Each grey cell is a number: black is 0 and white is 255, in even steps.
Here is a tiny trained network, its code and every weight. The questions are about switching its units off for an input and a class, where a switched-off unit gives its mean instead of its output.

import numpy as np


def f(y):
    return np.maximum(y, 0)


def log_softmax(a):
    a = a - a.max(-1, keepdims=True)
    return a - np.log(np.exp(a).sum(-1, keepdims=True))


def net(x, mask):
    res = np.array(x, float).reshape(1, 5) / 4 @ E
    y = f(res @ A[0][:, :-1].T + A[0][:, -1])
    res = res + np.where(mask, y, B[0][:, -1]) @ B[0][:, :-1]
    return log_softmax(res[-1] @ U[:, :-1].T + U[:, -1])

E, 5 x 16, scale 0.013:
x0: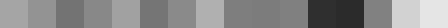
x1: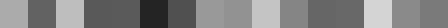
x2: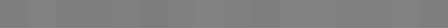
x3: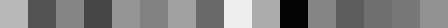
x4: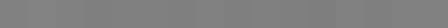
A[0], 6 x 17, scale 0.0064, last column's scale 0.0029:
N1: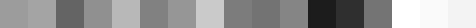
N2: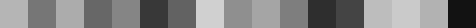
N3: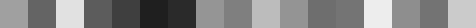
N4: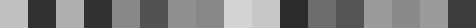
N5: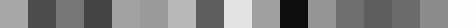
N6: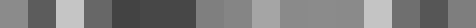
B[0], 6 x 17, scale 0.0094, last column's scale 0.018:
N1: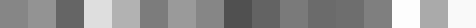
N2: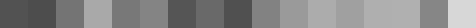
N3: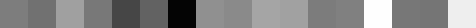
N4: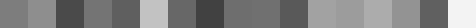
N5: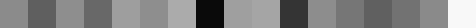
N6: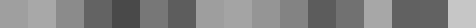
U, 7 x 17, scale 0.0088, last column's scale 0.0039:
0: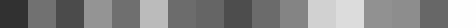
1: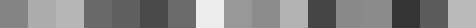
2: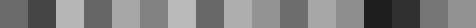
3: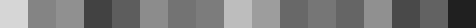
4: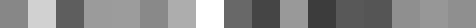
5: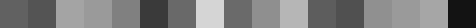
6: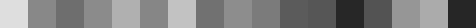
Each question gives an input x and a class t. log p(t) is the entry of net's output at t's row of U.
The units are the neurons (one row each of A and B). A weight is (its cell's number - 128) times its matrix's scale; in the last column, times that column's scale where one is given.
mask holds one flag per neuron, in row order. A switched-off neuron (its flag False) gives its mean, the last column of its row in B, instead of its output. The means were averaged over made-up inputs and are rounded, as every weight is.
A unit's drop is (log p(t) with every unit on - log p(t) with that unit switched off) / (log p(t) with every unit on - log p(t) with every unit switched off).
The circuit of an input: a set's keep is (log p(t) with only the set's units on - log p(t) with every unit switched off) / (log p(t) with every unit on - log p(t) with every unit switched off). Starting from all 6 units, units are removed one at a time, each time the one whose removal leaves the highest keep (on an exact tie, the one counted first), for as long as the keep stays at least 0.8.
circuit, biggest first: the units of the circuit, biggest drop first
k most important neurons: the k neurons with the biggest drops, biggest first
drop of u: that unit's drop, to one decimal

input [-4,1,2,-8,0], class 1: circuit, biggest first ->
[N4, N2, N1]
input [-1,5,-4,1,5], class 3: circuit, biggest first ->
[N1]
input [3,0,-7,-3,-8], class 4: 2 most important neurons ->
[N3, N5]
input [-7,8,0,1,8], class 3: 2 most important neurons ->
[N4, N1]
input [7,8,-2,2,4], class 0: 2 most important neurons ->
[N4, N2]
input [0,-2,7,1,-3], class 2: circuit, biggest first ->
[N1, N4, N3]
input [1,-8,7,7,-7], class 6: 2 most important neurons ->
[N2, N3]
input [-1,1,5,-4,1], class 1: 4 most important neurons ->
[N4, N1, N2, N5]
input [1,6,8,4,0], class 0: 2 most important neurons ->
[N2, N4]
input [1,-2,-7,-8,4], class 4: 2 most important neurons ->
[N4, N2]
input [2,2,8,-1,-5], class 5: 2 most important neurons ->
[N4, N5]
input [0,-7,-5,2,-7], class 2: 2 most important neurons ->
[N1, N4]
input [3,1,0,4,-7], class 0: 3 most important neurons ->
[N4, N2, N6]
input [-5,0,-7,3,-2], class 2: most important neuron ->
[N3]
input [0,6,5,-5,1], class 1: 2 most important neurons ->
[N1, N6]
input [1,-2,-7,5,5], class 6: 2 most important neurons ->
[N3, N2]
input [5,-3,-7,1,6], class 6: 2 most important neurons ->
[N3, N6]
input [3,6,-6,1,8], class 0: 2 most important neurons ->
[N4, N2]
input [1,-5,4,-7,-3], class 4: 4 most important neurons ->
[N4, N2, N5, N3]
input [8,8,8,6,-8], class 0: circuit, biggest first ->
[N4]
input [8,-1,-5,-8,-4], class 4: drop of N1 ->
0.1
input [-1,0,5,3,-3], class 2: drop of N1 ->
0.3
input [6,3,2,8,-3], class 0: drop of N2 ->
0.4
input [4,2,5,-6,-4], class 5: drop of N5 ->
0.0
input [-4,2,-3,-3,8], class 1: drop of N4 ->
0.1
